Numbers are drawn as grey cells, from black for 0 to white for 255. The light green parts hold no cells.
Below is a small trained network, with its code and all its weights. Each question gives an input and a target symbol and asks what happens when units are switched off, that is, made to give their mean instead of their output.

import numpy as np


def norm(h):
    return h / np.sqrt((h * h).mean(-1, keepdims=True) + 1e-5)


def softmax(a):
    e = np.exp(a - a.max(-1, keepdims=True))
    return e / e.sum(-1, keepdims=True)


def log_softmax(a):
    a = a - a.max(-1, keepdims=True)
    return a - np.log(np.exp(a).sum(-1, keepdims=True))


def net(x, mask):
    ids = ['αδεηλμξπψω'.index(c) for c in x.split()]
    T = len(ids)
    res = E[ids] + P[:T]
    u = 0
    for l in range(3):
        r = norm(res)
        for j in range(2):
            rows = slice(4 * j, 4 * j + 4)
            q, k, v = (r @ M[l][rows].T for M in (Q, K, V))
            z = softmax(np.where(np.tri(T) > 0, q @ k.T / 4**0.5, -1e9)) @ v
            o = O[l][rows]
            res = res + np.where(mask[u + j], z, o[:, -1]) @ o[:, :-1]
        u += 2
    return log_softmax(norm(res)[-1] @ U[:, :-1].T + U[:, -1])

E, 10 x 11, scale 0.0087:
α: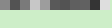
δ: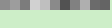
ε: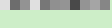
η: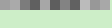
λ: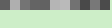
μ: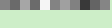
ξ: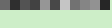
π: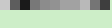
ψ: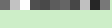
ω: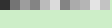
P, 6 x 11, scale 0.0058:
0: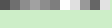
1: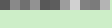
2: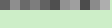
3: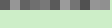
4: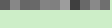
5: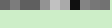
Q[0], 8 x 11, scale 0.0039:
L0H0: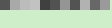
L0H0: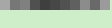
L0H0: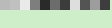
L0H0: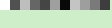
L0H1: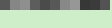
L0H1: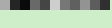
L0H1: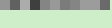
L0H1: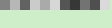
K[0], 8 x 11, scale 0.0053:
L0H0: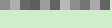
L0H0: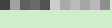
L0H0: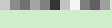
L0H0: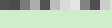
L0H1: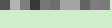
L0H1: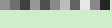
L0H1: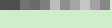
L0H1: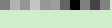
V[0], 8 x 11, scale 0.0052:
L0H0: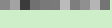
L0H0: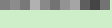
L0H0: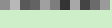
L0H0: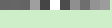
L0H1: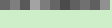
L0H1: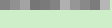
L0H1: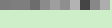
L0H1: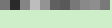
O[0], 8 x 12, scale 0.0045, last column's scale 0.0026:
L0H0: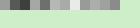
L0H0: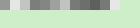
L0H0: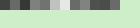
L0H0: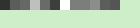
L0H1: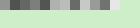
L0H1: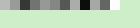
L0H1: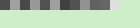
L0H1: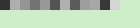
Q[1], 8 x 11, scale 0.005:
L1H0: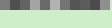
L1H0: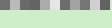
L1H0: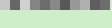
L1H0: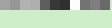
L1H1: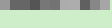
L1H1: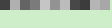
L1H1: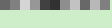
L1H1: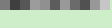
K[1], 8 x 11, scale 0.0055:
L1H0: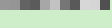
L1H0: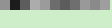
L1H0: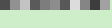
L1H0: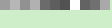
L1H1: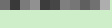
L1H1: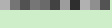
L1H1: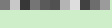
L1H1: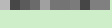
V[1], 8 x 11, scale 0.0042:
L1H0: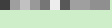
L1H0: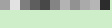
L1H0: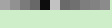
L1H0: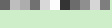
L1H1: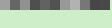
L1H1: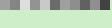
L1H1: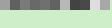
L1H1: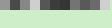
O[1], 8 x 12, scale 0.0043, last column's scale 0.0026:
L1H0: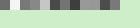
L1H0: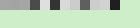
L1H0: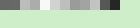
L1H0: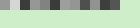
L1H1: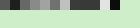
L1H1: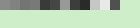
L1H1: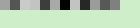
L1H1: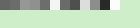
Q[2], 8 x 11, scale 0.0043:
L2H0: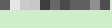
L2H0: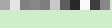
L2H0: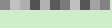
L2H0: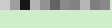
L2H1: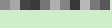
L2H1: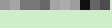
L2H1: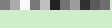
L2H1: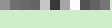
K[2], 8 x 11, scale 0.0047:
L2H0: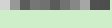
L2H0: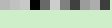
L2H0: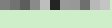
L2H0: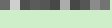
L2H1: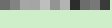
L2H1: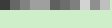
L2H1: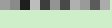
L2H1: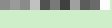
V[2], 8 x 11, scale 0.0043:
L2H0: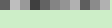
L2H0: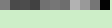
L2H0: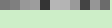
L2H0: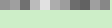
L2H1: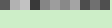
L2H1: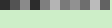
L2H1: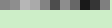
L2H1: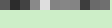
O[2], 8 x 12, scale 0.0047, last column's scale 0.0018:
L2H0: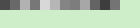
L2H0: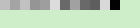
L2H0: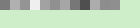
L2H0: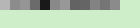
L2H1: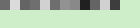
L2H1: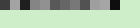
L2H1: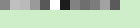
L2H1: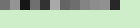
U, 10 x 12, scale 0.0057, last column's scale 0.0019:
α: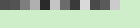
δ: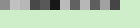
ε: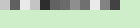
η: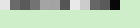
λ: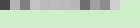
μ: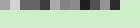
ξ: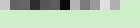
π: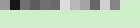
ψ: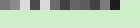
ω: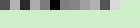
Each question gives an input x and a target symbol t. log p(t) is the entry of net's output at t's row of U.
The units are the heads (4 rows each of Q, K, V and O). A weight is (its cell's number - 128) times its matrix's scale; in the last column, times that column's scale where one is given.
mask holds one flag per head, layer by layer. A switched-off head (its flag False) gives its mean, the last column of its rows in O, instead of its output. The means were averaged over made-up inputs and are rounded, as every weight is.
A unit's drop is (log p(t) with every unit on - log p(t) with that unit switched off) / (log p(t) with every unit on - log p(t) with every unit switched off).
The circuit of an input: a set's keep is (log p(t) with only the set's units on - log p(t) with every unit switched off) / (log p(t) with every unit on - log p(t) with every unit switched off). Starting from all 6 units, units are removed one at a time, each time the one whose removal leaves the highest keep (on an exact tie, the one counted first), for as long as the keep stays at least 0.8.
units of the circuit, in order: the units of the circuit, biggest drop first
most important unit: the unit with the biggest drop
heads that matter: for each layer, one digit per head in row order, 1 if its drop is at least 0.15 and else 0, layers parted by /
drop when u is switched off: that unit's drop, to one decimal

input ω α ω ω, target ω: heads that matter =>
10 / 00 / 01
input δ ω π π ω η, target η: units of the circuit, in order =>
[L0H0 L1H1]
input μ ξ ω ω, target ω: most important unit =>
L0H0
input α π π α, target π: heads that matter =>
00 / 10 / 00
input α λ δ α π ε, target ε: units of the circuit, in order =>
[L1H1 L1H0]
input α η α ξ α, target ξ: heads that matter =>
10 / 00 / 11
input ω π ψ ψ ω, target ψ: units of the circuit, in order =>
[L0H0 L0H1 L2H1]
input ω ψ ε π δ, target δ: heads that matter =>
01 / 01 / 00
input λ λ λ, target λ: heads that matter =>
10 / 10 / 10
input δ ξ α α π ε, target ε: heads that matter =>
00 / 01 / 00
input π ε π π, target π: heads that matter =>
00 / 10 / 00
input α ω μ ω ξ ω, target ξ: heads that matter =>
10 / 01 / 00
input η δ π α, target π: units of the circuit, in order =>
[L1H0 L2H1]
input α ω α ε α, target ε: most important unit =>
L1H1
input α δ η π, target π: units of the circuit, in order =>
[L1H0 L0H1]
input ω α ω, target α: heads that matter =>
01 / 11 / 00
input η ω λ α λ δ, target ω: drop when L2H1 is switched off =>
0.2
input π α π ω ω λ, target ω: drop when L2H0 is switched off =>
-0.1
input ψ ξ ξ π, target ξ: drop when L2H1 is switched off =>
0.2
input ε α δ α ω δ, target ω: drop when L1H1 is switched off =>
0.1
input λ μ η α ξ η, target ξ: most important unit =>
L2H1
